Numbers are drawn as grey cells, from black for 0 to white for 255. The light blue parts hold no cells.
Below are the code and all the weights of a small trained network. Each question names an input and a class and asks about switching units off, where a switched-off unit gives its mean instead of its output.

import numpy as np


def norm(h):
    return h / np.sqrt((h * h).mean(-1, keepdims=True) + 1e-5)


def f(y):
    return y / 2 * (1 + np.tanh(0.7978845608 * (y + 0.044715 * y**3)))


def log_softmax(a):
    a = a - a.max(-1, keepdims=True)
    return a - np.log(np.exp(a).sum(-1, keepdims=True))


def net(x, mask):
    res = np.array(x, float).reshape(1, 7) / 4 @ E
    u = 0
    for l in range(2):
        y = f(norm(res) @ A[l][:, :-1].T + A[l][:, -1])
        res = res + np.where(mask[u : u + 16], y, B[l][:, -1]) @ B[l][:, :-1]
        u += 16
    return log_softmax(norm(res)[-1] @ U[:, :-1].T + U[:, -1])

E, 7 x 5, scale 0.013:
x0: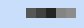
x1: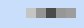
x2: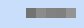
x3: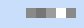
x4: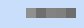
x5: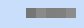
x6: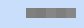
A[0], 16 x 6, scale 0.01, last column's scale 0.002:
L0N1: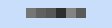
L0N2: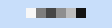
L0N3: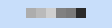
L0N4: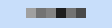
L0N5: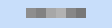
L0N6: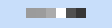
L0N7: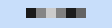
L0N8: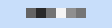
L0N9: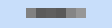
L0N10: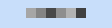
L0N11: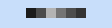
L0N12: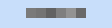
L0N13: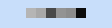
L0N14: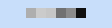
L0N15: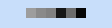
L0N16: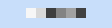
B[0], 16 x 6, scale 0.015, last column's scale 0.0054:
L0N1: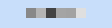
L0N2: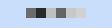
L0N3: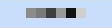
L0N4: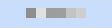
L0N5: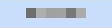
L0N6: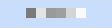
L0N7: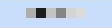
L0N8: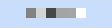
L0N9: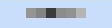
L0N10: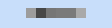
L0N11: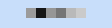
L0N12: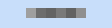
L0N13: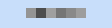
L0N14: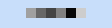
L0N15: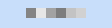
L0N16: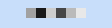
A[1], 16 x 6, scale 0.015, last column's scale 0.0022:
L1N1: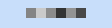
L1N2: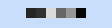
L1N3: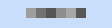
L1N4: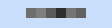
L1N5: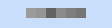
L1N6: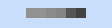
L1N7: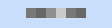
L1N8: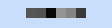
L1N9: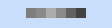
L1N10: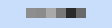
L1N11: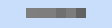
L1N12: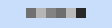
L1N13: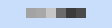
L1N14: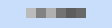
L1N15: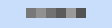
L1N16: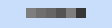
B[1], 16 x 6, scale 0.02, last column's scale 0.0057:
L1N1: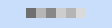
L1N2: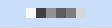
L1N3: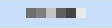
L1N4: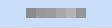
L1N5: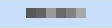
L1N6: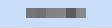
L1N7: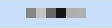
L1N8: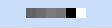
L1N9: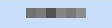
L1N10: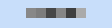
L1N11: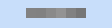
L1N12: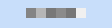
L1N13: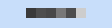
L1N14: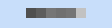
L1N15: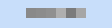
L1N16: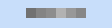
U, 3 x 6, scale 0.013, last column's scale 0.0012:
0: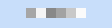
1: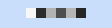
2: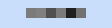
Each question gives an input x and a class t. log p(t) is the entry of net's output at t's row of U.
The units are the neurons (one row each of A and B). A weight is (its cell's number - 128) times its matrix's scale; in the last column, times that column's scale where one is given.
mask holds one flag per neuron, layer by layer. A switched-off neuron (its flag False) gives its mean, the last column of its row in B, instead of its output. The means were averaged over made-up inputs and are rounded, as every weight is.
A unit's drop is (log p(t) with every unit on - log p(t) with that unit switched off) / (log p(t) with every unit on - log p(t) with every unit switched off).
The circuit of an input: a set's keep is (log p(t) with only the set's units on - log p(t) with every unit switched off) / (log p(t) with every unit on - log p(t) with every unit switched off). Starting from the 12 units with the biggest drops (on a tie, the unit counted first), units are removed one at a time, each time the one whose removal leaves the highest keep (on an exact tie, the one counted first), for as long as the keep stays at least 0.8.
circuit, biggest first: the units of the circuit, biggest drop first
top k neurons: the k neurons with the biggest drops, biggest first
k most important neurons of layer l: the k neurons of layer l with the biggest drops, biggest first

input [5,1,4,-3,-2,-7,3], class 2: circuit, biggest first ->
(L1N8)
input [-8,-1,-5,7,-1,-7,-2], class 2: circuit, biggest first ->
(L0N3 L1N13)
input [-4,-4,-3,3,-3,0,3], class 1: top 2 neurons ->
(L0N7 L0N11)
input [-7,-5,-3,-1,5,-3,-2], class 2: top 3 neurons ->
(L0N3 L0N14 L0N16)
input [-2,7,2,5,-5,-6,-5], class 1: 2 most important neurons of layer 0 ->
(L0N16 L0N2)
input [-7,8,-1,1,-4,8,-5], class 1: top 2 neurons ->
(L0N16 L0N2)
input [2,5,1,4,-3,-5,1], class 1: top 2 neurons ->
(L0N2 L0N16)
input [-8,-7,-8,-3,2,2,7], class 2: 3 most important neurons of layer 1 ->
(L1N13 L1N10 L1N14)
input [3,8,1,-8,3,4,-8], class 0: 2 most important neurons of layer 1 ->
(L1N2 L1N1)
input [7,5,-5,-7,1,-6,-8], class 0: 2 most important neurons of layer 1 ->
(L1N4 L1N13)
